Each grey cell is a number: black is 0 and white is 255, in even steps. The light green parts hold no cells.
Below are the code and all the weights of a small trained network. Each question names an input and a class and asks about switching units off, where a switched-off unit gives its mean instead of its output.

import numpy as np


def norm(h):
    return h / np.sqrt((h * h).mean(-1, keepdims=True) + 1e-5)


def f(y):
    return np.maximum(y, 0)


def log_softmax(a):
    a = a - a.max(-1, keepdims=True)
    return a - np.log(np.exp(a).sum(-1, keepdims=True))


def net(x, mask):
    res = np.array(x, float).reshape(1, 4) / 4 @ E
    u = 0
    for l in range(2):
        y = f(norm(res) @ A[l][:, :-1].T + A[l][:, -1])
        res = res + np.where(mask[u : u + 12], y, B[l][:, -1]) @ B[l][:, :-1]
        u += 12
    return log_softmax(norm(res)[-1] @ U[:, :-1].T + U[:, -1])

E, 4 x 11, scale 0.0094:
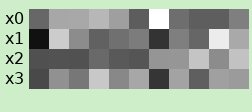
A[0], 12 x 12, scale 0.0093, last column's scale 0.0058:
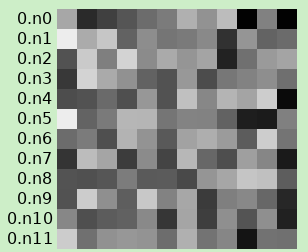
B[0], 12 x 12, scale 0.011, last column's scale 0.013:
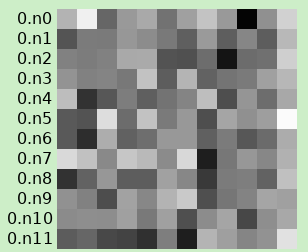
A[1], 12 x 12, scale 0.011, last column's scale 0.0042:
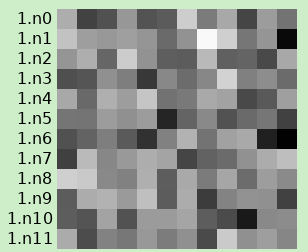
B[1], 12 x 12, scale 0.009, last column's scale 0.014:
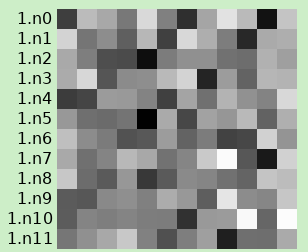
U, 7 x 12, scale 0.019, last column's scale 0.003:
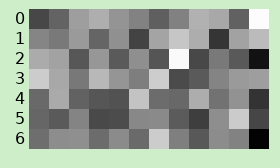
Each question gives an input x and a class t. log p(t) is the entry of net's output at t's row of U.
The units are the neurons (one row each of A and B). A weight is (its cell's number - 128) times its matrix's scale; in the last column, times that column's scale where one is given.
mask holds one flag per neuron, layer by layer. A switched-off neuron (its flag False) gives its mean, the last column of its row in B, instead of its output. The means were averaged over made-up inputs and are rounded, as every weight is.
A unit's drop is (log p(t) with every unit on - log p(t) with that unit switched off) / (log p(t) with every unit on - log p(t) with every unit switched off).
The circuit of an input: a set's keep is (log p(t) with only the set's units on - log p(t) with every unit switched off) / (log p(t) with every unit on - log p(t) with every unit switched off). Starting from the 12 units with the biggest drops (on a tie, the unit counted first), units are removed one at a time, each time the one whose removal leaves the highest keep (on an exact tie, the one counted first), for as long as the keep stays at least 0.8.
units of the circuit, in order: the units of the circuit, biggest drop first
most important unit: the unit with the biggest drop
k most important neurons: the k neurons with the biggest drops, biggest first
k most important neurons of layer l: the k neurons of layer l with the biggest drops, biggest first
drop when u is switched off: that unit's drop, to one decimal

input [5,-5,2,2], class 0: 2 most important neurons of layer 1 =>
1.n10, 1.n0
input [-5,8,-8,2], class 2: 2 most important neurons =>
0.n5, 1.n4
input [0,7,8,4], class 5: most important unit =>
0.n8
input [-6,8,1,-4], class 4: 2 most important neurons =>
0.n5, 0.n2
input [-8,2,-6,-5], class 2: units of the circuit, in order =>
0.n5, 1.n9
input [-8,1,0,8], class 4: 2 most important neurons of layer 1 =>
1.n3, 1.n4
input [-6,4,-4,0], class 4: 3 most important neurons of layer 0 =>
0.n2, 0.n5, 0.n7
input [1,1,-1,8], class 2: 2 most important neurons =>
0.n5, 0.n2
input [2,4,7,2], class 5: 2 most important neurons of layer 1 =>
1.n7, 1.n6
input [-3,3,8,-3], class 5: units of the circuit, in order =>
0.n8, 1.n6, 0.n4
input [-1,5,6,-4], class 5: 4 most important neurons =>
0.n8, 0.n0, 1.n6, 0.n4
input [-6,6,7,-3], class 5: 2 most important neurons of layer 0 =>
0.n4, 0.n0
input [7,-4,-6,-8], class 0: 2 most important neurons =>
0.n5, 1.n10
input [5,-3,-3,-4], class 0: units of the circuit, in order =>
1.n10
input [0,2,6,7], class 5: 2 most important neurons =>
0.n8, 0.n0
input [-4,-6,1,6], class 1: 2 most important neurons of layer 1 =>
1.n1, 1.n9
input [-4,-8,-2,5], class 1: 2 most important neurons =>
0.n0, 0.n8
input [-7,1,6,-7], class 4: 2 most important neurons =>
0.n8, 0.n5
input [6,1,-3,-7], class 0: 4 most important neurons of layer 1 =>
1.n9, 1.n3, 1.n1, 1.n10
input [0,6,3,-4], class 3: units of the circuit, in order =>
0.n7
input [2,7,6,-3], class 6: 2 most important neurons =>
0.n7, 0.n8
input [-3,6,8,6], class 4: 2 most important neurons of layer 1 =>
1.n3, 1.n7
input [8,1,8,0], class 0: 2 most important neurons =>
1.n0, 0.n6
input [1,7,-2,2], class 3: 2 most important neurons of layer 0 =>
0.n7, 0.n11
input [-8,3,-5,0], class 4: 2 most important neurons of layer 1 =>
1.n4, 1.n10
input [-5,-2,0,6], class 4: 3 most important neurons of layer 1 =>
1.n3, 1.n4, 1.n0
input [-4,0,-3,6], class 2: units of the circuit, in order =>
0.n5
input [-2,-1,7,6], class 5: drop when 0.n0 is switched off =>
0.2
